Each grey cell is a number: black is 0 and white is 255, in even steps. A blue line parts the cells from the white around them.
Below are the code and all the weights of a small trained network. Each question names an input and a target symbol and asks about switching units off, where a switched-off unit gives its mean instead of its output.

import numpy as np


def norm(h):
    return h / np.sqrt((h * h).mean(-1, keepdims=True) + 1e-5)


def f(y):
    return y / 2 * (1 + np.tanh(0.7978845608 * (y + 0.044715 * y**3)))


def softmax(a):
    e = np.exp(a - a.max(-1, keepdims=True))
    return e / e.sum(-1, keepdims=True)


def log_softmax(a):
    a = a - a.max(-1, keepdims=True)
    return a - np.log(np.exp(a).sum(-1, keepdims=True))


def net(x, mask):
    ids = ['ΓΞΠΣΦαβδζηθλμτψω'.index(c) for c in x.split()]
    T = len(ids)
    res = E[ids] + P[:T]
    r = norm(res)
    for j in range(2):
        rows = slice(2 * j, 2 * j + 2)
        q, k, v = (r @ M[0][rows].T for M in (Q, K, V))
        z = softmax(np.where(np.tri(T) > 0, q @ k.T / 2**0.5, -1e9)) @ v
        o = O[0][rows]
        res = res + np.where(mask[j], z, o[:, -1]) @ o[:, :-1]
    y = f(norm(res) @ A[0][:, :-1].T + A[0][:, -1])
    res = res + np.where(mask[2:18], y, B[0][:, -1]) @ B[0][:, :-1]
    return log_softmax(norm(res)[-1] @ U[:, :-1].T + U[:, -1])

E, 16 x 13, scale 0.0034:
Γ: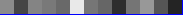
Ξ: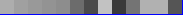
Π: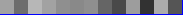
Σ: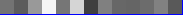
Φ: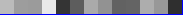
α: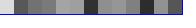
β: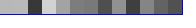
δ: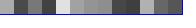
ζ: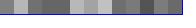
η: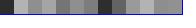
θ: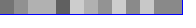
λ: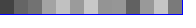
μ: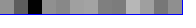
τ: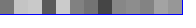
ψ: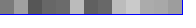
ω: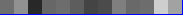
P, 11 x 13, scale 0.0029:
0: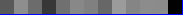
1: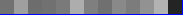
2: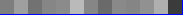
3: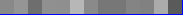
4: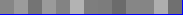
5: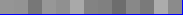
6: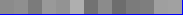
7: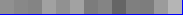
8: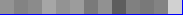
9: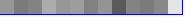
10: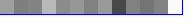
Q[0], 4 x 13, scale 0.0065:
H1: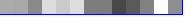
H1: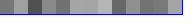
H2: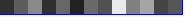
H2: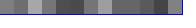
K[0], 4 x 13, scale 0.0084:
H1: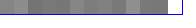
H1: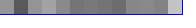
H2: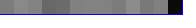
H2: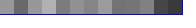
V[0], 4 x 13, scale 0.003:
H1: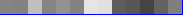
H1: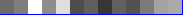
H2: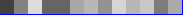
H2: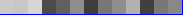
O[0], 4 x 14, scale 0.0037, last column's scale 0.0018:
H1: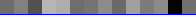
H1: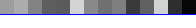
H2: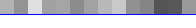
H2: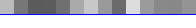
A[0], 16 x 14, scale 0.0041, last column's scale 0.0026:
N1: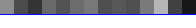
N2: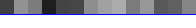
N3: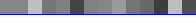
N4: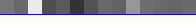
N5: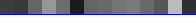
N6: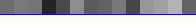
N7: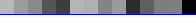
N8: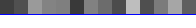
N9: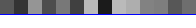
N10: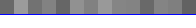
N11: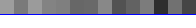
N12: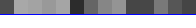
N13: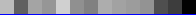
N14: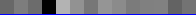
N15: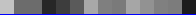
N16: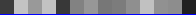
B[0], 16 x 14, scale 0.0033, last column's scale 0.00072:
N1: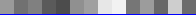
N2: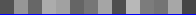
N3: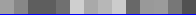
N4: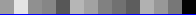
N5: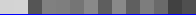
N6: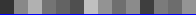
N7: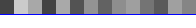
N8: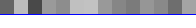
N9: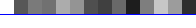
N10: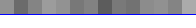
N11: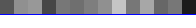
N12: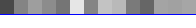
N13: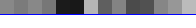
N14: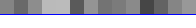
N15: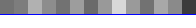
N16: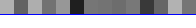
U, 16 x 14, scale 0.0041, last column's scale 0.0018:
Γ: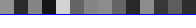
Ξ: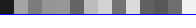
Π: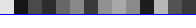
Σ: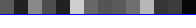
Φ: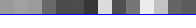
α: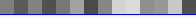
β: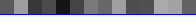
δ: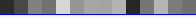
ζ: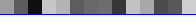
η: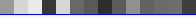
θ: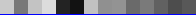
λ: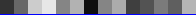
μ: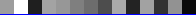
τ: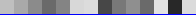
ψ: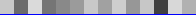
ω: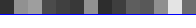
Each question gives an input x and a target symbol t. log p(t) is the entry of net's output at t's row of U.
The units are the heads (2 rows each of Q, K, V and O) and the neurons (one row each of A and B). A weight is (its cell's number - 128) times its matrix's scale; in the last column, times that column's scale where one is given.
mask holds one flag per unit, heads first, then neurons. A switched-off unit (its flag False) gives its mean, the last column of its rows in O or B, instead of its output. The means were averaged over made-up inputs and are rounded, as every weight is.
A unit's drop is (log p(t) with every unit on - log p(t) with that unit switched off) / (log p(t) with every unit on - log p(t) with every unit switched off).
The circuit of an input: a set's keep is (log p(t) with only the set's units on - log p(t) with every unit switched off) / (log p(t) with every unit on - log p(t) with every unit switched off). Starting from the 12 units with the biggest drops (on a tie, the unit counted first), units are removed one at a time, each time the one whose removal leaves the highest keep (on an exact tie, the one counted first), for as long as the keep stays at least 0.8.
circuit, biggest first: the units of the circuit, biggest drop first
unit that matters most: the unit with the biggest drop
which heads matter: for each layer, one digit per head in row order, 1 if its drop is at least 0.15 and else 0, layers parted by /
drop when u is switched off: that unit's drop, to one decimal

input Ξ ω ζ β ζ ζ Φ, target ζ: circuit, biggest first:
(H1; H2)
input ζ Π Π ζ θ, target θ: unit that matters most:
N13
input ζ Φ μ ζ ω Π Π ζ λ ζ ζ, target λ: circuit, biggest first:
(H2; H1; N12)
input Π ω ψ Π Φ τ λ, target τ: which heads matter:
10
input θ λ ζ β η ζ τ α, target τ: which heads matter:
11
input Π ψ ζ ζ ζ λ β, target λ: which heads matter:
01
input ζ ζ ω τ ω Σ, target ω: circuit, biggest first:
(H1; H2; N6)
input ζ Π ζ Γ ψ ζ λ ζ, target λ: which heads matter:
01
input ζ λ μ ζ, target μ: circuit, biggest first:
(H1; H2; N5)
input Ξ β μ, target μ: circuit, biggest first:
(H2; N5; H1)
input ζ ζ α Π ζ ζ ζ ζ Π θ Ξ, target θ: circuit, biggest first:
(H2; N13)
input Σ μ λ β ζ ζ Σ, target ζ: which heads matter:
10
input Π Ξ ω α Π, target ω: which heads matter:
11
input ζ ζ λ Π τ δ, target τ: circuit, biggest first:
(H1)
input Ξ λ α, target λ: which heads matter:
01
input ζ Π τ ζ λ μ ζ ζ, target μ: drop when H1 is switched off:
1.0
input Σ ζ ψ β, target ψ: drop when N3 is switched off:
0.1
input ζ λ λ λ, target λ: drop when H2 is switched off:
0.9
